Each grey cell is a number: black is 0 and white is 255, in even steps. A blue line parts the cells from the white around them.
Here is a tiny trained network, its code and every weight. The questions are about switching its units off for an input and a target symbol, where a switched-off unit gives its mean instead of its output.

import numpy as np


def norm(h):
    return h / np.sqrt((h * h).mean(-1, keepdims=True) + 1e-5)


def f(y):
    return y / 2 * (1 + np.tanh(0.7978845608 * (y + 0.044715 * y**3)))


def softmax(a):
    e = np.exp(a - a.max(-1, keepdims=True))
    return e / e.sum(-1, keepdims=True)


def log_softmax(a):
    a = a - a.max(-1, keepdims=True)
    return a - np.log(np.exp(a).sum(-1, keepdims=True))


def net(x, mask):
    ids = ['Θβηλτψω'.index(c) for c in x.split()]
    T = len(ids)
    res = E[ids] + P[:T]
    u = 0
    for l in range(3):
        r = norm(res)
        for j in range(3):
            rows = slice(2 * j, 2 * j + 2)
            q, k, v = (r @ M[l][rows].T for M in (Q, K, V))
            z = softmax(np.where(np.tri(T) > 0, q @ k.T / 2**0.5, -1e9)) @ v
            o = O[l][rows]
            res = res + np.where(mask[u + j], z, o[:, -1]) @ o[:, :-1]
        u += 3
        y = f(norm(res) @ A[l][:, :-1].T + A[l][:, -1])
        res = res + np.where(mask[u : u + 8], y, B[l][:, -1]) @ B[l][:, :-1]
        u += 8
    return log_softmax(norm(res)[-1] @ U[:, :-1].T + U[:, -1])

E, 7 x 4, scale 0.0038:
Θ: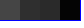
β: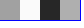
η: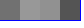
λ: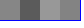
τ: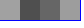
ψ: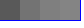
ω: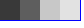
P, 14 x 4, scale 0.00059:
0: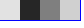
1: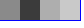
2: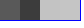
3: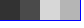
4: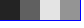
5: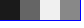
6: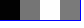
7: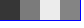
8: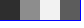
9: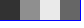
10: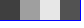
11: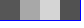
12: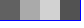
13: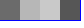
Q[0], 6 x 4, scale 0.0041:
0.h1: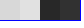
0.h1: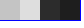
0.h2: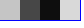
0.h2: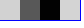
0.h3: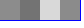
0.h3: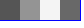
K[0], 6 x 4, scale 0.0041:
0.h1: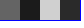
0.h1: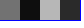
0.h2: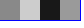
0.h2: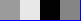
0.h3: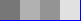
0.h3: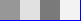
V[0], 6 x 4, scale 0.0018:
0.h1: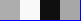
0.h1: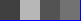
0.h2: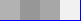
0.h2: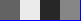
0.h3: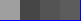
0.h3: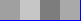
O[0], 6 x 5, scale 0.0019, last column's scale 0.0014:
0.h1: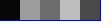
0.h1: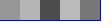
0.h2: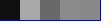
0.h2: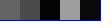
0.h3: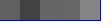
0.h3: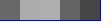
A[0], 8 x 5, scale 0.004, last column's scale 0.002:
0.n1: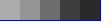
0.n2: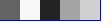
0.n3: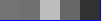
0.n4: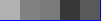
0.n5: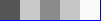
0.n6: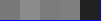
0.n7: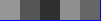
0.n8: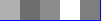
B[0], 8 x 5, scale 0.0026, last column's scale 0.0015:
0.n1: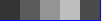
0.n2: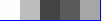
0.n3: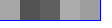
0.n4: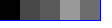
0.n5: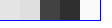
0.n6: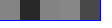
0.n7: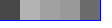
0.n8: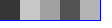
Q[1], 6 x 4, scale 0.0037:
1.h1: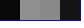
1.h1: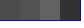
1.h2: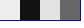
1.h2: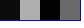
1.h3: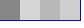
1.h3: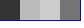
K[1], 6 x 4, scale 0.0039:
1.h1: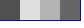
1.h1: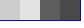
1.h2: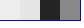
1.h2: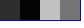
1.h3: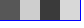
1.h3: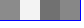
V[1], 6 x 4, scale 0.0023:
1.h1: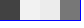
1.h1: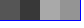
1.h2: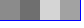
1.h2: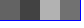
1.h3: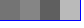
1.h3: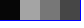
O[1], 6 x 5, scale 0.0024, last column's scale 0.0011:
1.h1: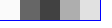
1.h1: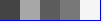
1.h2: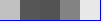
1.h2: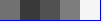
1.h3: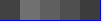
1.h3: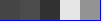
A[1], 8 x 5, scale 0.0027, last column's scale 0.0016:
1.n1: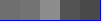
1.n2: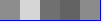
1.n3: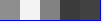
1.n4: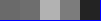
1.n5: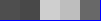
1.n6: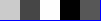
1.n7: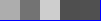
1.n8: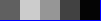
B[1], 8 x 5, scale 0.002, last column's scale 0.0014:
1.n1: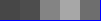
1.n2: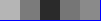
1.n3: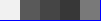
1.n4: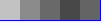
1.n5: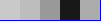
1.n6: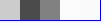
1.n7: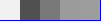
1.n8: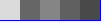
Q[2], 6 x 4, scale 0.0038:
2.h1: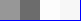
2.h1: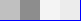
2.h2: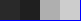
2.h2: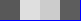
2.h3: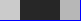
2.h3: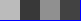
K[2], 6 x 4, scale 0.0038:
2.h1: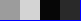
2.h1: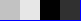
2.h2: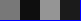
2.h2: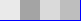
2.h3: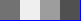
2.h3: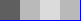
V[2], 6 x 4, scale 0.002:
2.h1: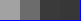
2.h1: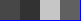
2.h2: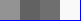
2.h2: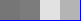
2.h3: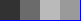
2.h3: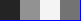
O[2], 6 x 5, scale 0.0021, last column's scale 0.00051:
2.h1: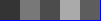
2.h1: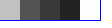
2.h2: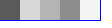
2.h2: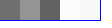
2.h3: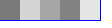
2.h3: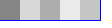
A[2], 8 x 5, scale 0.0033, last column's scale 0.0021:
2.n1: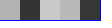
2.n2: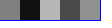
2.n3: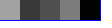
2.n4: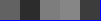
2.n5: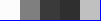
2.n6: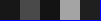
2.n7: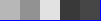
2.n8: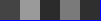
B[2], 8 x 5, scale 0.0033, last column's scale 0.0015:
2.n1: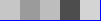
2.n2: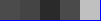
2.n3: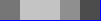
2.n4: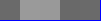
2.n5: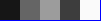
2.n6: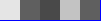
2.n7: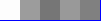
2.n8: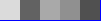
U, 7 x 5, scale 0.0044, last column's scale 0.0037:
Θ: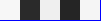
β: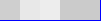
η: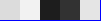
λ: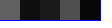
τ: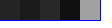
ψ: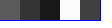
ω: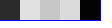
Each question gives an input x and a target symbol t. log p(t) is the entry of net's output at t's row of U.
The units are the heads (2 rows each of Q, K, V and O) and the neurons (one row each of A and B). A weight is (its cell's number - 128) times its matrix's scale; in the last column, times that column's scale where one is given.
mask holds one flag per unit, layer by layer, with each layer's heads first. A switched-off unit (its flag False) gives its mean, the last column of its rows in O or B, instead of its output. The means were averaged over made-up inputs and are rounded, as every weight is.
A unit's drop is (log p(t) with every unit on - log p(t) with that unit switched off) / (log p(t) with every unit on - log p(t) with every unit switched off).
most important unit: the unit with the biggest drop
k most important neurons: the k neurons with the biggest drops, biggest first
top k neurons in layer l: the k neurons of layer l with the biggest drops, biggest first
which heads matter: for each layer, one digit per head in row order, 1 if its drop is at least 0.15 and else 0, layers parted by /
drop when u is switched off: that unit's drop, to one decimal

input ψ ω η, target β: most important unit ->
2.h3
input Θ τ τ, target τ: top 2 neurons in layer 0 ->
0.n2; 0.n5
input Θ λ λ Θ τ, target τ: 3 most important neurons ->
2.n2; 0.n5; 0.n2
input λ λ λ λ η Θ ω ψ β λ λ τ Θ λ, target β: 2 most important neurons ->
0.n2; 0.n5
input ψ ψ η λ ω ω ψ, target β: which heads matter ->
100 / 000 / 011
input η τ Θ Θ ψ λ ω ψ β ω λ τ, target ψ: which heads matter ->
010 / 010 / 000
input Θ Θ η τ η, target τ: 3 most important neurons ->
0.n4; 0.n2; 0.n5
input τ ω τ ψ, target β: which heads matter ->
100 / 000 / 001
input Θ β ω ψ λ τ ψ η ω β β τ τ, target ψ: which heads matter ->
010 / 000 / 000
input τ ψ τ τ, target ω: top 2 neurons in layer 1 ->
1.n3; 1.n2
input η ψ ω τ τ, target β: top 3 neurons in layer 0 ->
0.n8; 0.n7; 0.n2
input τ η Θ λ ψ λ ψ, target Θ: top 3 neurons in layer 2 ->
2.n1; 2.n5; 2.n2
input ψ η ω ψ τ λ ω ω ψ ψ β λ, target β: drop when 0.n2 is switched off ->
0.2
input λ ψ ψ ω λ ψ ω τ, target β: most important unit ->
2.h2
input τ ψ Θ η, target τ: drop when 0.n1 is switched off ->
0.0
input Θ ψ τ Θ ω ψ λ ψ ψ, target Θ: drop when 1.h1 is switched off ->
-0.1
